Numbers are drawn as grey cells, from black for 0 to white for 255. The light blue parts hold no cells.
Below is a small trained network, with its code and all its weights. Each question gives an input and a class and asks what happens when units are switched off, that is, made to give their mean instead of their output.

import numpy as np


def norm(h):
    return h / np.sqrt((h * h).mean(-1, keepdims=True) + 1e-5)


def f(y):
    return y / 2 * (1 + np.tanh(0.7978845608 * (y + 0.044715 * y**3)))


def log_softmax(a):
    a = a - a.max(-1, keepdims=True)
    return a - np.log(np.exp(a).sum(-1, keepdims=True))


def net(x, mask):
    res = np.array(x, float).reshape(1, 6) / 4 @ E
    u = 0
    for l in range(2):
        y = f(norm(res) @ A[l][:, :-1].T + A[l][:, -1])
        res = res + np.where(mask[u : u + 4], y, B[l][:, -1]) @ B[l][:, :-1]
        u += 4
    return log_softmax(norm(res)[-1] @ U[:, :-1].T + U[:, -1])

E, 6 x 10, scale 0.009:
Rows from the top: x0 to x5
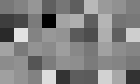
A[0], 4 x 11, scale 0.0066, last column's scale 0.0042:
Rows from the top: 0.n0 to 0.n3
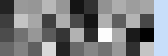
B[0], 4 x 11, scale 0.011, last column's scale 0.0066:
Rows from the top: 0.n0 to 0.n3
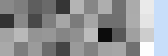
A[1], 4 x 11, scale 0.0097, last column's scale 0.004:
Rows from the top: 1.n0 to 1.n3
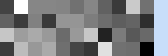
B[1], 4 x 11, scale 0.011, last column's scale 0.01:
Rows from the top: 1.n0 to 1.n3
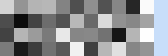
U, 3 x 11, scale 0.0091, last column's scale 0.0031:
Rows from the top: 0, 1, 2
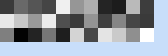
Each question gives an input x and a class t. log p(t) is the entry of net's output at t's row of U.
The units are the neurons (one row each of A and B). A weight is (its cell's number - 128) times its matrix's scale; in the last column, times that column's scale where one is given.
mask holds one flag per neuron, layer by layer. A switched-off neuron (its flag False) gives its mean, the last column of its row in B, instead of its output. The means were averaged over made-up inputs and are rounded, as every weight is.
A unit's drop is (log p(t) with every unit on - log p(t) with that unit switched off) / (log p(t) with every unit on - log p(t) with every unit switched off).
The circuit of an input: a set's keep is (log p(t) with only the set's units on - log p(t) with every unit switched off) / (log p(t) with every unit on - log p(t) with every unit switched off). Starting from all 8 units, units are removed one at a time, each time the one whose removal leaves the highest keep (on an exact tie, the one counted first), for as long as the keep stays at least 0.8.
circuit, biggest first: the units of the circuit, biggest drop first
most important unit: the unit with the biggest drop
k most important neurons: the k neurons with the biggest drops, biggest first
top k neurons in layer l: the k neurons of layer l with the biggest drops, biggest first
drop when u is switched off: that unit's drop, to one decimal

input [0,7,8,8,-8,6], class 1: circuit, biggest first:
(0.n2, 1.n0)
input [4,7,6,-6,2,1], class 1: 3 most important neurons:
(1.n0, 0.n2, 1.n2)
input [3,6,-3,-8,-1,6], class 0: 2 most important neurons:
(0.n2, 1.n2)
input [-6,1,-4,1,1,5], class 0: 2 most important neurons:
(1.n2, 0.n2)
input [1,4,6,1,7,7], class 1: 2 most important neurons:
(0.n2, 1.n0)
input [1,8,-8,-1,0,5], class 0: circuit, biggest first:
(0.n2)
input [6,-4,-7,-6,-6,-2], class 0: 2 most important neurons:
(1.n2, 1.n0)
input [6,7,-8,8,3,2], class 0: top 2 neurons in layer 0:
(0.n2, 0.n0)
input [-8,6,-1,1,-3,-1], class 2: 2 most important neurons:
(1.n1, 1.n2)
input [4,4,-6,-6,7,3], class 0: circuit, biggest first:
(0.n2, 1.n2)
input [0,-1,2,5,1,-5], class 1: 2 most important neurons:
(1.n0, 1.n2)
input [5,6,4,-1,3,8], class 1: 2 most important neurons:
(0.n2, 1.n0)
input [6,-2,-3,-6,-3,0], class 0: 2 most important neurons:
(1.n0, 1.n2)
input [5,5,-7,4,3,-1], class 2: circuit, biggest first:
(1.n1)
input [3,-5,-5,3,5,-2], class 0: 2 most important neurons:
(1.n2, 1.n0)
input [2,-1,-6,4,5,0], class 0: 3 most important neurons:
(1.n0, 0.n0, 1.n2)
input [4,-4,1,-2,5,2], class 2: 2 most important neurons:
(0.n2, 1.n0)
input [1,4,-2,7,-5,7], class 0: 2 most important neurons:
(0.n2, 1.n2)
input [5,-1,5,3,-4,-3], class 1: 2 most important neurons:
(1.n0, 1.n2)
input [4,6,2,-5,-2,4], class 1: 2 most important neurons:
(0.n2, 1.n0)
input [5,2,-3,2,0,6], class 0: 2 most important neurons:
(0.n2, 1.n2)
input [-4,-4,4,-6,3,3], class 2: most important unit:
0.n2
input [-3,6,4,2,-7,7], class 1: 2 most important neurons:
(0.n2, 1.n0)
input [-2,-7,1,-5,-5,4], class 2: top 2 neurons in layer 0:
(0.n2, 0.n0)
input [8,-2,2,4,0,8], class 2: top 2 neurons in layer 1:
(1.n0, 1.n3)
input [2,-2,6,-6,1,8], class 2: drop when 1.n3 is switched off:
0.1
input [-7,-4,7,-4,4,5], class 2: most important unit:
1.n3
